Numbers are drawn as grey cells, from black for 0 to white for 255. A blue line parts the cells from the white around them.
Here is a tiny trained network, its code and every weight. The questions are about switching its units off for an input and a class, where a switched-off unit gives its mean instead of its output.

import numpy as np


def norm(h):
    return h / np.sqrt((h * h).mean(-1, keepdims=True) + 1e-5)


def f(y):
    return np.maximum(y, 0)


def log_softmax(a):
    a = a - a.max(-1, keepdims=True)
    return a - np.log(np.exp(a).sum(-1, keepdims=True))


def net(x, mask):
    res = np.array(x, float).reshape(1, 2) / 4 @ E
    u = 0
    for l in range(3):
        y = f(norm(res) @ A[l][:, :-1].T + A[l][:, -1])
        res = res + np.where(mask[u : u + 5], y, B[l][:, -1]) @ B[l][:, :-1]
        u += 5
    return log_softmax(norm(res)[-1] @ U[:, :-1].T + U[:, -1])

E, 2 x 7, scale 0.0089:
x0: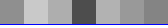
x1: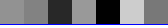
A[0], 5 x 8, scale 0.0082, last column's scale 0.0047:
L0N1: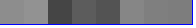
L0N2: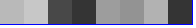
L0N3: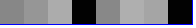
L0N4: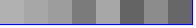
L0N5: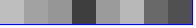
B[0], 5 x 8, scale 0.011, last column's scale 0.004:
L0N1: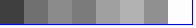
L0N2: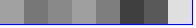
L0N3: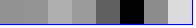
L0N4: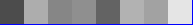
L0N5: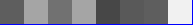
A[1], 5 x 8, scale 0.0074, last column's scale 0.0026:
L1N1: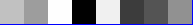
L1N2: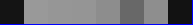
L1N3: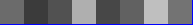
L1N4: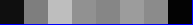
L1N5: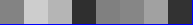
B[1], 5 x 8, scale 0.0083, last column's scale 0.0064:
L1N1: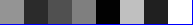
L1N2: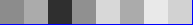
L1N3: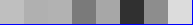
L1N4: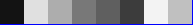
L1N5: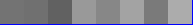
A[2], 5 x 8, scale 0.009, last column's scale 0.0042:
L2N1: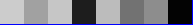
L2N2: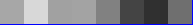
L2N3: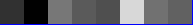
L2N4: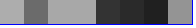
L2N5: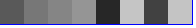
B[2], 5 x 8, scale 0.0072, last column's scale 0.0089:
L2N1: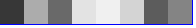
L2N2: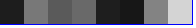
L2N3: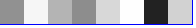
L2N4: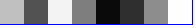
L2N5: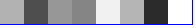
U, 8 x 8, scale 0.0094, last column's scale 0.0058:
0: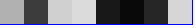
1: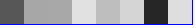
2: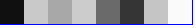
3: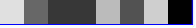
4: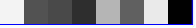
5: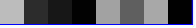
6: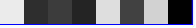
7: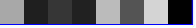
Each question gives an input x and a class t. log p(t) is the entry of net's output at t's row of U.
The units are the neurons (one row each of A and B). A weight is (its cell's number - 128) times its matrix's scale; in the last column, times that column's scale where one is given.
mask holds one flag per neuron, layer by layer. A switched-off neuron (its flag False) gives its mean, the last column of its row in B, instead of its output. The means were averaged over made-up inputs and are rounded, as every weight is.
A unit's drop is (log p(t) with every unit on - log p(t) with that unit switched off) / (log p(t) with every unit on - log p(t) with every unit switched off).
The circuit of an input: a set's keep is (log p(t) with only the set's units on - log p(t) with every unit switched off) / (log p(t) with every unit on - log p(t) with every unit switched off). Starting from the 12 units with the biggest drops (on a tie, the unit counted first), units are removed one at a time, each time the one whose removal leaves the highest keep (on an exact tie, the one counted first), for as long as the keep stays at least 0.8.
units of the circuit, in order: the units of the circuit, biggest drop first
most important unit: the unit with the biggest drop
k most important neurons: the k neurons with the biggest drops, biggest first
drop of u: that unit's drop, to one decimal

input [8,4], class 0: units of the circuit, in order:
L0N2
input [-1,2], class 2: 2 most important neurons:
L1N1, L0N1
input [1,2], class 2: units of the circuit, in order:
L0N1, L1N4
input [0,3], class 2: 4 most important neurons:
L0N1, L1N1, L1N4, L2N5
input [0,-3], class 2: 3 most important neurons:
L0N4, L1N4, L0N2
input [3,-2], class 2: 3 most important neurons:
L0N4, L0N5, L1N2
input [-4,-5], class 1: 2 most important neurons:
L0N5, L1N1
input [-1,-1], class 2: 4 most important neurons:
L0N2, L0N3, L1N4, L2N5
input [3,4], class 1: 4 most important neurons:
L0N1, L0N3, L1N3, L2N4
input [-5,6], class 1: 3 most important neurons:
L0N3, L0N1, L0N2
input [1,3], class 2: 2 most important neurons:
L0N1, L1N1
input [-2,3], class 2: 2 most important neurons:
L1N1, L1N3
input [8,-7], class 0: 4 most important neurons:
L1N1, L0N3, L0N1, L0N5
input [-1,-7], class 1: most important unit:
L1N1
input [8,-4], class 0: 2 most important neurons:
L1N1, L0N3
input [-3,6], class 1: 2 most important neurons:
L0N3, L0N1
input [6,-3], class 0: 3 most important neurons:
L0N3, L1N1, L0N1
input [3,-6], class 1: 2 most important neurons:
L1N1, L0N4
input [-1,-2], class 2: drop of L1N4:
0.2
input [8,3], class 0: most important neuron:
L0N2
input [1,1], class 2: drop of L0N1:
0.7
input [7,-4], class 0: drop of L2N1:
0.0
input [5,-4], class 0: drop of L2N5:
0.1
